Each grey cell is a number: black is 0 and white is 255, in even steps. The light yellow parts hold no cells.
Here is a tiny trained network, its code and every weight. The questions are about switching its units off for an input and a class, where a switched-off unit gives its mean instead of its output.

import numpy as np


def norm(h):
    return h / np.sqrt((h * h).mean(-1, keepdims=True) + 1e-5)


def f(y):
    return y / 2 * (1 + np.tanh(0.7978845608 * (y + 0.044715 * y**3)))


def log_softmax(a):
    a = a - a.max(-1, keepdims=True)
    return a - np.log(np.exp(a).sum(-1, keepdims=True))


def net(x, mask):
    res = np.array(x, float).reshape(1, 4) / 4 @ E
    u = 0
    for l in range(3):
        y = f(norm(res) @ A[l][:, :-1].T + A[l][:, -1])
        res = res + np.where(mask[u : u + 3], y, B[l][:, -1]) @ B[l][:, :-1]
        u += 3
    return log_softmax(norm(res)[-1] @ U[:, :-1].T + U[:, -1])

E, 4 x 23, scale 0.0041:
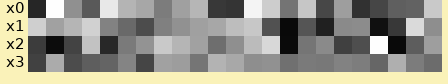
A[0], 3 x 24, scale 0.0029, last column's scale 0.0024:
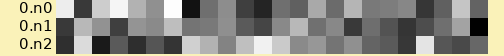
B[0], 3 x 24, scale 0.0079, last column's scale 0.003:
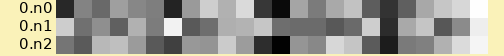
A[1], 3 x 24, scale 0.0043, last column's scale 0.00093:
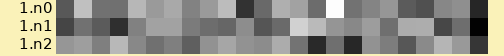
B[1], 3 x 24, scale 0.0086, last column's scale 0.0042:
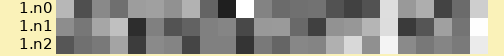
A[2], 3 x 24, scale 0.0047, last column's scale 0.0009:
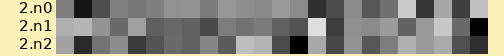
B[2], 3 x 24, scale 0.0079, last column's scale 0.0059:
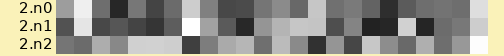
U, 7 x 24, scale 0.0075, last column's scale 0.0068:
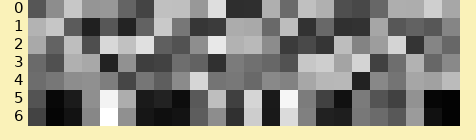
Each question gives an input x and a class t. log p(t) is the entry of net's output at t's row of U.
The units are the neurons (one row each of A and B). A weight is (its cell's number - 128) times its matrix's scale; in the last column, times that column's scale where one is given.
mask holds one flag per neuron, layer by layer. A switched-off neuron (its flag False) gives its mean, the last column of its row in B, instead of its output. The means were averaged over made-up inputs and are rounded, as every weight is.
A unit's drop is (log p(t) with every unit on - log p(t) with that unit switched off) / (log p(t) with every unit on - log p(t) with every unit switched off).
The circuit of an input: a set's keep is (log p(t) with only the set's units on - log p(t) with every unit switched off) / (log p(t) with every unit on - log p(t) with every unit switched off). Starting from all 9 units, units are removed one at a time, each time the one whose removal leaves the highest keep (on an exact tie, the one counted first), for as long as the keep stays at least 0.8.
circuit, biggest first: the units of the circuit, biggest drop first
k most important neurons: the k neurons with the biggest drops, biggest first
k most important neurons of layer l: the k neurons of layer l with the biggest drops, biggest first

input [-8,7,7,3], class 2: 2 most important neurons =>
2.n2; 2.n1
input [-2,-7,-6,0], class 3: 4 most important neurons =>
1.n1; 2.n0; 0.n1; 0.n2
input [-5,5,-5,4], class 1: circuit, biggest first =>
2.n1
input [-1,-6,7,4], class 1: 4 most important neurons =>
2.n0; 1.n2; 0.n0; 2.n2
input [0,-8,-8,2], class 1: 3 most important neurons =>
2.n1; 1.n2; 2.n2
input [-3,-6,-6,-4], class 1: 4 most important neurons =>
2.n1; 1.n2; 0.n2; 1.n0
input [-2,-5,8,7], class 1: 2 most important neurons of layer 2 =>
2.n0; 2.n2
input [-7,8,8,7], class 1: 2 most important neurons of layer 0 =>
0.n0; 0.n1
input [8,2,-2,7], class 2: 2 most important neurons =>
0.n0; 1.n0
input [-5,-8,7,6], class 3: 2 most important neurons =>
1.n1; 2.n1
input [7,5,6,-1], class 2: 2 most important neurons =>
2.n1; 1.n0
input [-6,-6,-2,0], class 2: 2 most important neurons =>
2.n2; 1.n2
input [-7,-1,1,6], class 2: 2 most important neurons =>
2.n2; 0.n0
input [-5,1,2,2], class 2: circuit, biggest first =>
2.n2
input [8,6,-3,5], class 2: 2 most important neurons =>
1.n0; 0.n0
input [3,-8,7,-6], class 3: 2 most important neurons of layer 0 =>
0.n2; 0.n0
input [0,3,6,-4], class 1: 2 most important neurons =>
2.n0; 0.n2
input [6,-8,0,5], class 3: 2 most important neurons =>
1.n1; 2.n2
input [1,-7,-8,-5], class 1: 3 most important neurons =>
2.n1; 1.n2; 0.n2
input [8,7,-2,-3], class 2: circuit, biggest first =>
1.n0
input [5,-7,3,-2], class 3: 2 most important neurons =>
1.n1; 2.n2
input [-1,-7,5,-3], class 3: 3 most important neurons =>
1.n1; 2.n1; 0.n2
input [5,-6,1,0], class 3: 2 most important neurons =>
1.n1; 2.n2
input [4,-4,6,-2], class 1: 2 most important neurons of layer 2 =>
2.n0; 2.n2
